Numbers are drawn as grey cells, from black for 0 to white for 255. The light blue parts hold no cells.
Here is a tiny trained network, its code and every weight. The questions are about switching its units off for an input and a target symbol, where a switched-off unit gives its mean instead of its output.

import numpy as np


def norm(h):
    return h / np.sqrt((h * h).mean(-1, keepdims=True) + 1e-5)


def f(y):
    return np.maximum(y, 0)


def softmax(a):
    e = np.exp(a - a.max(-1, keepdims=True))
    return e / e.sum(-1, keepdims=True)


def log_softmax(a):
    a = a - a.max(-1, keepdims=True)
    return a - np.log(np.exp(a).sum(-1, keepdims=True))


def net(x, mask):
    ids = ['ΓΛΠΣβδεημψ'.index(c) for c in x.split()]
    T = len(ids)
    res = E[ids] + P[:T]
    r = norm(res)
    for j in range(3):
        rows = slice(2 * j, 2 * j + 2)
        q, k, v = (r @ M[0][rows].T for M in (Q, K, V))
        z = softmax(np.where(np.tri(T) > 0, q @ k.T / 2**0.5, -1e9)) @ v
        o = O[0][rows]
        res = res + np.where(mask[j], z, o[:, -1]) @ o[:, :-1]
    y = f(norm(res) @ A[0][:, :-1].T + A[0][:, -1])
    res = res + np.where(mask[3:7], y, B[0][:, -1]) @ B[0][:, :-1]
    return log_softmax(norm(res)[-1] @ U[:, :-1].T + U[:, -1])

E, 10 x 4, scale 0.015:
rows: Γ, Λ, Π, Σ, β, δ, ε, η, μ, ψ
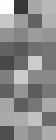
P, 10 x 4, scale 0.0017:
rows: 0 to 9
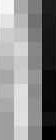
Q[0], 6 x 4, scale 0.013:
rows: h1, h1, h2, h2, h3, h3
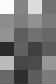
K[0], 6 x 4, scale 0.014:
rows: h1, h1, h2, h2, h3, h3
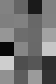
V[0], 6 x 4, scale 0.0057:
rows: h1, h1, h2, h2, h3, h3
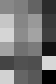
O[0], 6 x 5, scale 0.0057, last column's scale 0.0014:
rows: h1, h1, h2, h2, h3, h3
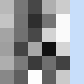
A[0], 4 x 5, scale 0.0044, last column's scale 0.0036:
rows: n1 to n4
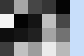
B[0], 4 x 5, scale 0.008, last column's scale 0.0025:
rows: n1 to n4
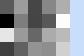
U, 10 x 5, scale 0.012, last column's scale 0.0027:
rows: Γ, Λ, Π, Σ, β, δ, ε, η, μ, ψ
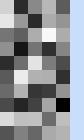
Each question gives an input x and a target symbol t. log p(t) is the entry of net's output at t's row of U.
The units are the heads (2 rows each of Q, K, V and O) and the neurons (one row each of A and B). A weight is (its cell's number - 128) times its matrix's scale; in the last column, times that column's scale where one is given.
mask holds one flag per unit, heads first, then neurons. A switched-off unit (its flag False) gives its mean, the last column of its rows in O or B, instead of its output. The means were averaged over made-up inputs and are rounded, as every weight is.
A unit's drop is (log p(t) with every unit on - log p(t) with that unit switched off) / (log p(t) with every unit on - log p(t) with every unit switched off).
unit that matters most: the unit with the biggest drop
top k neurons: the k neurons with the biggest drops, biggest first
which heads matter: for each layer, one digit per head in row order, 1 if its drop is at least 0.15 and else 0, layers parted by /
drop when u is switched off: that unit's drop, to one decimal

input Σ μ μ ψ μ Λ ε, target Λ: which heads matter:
101
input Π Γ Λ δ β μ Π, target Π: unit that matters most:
h2
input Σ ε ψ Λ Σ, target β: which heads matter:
110
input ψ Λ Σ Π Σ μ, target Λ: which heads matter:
001
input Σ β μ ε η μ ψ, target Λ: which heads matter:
001
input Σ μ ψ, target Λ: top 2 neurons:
(n3, n2)
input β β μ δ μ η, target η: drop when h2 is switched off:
0.1
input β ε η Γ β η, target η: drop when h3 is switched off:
0.0
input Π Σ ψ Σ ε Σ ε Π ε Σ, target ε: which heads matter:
111
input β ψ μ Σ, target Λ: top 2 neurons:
(n3, n2)
